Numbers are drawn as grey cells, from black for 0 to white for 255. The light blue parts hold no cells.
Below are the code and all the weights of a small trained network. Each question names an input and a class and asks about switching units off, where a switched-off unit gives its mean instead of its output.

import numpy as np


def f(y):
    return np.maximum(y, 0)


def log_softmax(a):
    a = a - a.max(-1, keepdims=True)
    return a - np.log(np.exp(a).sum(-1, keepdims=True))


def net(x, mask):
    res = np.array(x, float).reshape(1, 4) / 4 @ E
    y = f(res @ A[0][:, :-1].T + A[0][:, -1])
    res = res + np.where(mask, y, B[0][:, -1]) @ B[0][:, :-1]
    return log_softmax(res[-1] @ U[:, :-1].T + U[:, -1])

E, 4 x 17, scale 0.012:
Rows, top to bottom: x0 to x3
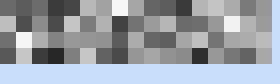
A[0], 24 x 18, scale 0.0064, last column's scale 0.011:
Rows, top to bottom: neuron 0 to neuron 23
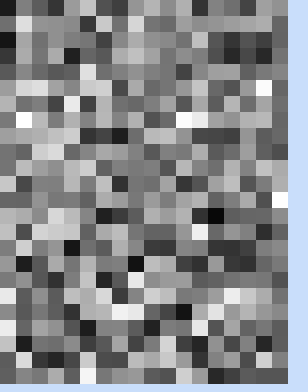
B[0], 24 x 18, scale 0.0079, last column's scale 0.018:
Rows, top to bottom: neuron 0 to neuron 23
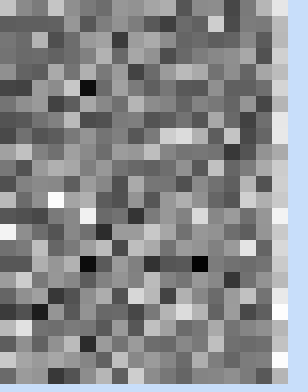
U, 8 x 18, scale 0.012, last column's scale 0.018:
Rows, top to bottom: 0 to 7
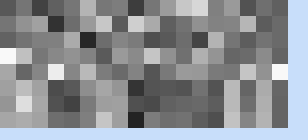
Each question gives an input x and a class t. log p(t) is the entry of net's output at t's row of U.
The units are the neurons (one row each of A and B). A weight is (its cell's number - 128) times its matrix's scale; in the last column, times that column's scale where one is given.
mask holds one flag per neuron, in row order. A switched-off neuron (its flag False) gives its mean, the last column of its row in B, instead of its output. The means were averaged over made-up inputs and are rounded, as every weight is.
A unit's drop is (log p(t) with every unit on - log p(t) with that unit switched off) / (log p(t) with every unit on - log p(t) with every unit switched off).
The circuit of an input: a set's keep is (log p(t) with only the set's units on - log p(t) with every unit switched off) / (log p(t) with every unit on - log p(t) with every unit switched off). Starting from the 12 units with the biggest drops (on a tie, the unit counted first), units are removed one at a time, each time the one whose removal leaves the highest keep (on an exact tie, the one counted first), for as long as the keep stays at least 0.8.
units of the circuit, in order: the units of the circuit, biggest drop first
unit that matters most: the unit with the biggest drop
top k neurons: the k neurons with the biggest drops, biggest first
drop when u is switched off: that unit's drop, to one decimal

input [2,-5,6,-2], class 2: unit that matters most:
neuron 7
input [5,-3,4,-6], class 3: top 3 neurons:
[neuron 14; neuron 8; neuron 13]
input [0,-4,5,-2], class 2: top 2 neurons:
[neuron 18; neuron 7]
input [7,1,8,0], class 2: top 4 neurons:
[neuron 5; neuron 7; neuron 13; neuron 8]
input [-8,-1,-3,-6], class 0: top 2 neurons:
[neuron 8; neuron 13]
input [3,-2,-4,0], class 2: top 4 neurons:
[neuron 13; neuron 8; neuron 16; neuron 22]
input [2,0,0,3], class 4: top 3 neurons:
[neuron 14; neuron 20; neuron 8]
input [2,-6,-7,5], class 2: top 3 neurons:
[neuron 16; neuron 18; neuron 21]
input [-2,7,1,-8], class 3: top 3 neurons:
[neuron 14; neuron 20; neuron 15]
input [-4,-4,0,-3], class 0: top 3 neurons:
[neuron 18; neuron 13; neuron 8]
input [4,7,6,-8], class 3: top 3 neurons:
[neuron 14; neuron 20; neuron 15]
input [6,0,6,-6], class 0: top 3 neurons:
[neuron 19; neuron 16; neuron 22]
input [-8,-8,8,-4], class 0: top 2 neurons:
[neuron 13; neuron 8]
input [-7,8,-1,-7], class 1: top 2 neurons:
[neuron 18; neuron 19]
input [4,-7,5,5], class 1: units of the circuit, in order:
[neuron 15]
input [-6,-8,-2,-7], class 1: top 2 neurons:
[neuron 15; neuron 3]
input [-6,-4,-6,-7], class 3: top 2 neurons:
[neuron 14; neuron 19]
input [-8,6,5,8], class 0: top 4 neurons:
[neuron 8; neuron 13; neuron 14; neuron 20]
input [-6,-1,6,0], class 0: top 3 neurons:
[neuron 13; neuron 8; neuron 16]
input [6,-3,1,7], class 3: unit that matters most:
neuron 22
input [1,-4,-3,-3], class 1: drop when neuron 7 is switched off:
0.1
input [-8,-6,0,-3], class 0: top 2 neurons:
[neuron 13; neuron 8]
